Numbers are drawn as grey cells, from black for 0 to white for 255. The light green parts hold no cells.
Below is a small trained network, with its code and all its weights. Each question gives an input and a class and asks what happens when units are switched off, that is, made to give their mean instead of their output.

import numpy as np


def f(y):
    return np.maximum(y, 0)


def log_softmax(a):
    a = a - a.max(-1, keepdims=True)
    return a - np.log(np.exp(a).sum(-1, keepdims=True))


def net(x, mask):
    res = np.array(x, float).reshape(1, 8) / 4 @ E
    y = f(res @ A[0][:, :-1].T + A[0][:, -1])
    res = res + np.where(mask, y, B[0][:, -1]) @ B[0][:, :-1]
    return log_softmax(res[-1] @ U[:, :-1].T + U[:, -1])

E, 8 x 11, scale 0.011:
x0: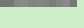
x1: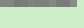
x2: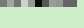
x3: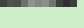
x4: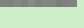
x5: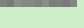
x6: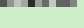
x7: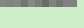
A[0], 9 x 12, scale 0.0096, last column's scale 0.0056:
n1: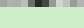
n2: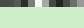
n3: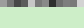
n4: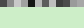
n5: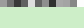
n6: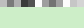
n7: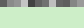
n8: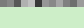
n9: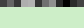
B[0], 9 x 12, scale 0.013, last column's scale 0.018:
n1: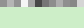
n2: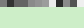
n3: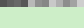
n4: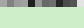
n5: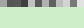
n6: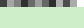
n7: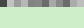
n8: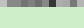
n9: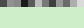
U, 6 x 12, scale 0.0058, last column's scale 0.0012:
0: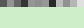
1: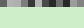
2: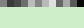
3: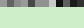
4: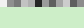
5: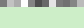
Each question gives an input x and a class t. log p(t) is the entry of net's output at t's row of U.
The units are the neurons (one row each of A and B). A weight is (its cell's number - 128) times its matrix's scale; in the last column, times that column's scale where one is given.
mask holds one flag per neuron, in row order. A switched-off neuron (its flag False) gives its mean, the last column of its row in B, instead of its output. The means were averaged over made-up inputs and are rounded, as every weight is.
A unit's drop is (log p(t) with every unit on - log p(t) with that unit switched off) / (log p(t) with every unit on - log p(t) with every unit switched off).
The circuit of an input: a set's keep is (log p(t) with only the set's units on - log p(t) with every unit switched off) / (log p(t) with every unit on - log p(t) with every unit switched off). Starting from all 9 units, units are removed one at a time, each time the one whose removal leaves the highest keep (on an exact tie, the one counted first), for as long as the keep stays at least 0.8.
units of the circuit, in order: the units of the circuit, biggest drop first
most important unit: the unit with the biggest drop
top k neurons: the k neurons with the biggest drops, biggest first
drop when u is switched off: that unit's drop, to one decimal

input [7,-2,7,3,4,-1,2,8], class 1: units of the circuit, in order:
n5
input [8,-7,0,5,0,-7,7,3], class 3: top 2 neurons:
n6, n2
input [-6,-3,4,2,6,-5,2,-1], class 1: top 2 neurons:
n5, n9
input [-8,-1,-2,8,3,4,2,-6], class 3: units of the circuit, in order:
n2, n5
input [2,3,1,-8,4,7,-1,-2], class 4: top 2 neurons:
n1, n9
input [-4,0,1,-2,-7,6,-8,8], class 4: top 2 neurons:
n9, n6
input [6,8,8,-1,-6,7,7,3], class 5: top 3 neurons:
n1, n6, n7
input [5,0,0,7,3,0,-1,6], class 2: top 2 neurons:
n2, n6
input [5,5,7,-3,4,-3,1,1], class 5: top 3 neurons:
n5, n7, n1
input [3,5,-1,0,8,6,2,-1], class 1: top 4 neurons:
n2, n5, n1, n3
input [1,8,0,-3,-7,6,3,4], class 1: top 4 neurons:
n2, n3, n5, n4
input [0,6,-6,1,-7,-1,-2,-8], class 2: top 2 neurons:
n2, n9
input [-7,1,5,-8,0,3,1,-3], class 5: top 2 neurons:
n5, n1
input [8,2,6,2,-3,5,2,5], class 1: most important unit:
n9
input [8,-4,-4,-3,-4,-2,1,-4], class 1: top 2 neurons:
n5, n3
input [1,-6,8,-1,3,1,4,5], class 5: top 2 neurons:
n1, n6
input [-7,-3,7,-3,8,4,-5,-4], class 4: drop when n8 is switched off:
0.0
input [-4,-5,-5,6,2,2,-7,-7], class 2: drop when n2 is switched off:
0.1
